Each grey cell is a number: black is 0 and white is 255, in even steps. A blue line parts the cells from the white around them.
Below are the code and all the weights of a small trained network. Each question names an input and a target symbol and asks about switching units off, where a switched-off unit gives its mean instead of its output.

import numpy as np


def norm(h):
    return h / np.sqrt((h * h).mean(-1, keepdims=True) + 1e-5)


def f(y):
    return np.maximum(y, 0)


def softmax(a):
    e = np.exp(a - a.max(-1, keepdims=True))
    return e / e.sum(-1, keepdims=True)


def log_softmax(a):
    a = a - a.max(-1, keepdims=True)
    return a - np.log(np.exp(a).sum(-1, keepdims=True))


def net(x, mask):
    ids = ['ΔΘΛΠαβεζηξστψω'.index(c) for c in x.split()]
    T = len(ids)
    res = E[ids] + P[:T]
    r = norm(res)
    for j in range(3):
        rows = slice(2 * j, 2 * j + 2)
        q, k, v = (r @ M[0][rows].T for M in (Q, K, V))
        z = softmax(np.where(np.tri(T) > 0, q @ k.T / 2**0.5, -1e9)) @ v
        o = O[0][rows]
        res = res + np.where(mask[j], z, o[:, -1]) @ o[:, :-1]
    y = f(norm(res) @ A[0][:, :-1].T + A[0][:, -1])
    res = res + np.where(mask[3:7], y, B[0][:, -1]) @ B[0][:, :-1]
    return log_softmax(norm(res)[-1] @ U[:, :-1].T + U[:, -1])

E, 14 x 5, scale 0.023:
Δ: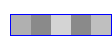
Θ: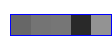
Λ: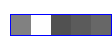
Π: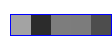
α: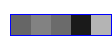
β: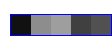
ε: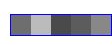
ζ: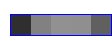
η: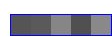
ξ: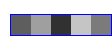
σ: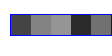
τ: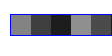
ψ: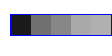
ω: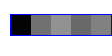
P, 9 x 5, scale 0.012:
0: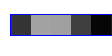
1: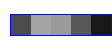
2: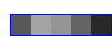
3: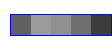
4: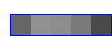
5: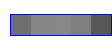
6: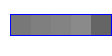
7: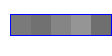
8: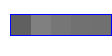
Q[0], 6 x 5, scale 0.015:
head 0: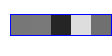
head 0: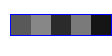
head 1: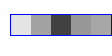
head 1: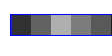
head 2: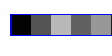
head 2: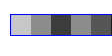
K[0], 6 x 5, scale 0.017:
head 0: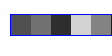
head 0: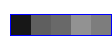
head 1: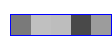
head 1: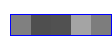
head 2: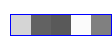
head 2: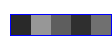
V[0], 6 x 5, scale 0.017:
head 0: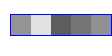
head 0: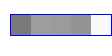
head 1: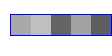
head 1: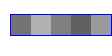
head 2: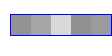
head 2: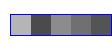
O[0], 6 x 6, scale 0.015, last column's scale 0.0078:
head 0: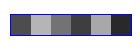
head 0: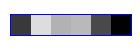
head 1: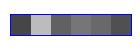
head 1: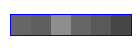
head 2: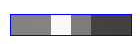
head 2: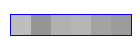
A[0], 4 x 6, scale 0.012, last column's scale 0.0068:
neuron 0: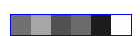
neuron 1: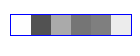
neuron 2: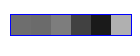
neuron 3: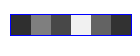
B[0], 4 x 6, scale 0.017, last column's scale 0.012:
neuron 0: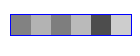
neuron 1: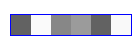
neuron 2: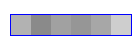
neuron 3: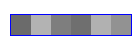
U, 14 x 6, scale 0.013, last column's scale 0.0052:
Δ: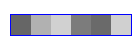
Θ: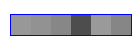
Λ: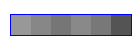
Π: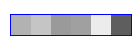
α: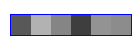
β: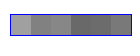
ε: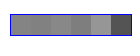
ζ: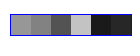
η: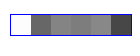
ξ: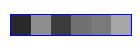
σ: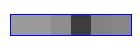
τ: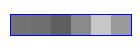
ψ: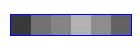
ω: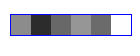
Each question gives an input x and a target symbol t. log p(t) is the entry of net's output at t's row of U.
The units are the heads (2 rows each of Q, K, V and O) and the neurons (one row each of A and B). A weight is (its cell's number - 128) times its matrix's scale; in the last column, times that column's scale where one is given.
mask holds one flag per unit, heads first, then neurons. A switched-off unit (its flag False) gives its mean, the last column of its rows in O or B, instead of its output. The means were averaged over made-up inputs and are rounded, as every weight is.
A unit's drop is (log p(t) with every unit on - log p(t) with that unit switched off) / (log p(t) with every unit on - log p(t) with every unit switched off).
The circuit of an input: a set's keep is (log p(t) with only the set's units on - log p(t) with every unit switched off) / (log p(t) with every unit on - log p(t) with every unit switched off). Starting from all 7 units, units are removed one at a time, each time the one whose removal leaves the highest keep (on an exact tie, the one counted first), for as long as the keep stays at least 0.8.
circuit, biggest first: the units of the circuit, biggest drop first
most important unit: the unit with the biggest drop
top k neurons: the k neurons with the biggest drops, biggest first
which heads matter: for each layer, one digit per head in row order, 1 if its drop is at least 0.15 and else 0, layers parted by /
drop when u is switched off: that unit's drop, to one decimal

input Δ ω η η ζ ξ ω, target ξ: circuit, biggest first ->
(head 2)
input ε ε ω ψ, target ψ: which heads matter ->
111
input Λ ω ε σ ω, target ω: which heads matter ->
001
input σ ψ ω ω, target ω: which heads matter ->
011
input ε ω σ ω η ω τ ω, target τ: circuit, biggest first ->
(neuron 1; neuron 0)
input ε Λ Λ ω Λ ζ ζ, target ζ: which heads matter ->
101
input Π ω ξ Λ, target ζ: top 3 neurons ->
(neuron 0; neuron 1; neuron 3)
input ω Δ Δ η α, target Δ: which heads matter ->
000
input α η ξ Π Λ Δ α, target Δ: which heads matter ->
001
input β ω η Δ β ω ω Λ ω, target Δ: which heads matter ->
001
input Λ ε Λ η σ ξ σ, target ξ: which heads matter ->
011
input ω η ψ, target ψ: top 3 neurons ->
(neuron 1; neuron 3; neuron 2)
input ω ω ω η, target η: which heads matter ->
111
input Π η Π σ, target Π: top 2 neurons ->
(neuron 1; neuron 0)
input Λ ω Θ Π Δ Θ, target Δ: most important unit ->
head 2
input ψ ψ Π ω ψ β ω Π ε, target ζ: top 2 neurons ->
(neuron 0; neuron 1)
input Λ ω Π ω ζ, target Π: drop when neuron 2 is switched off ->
-0.1
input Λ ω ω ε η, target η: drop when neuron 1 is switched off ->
0.3
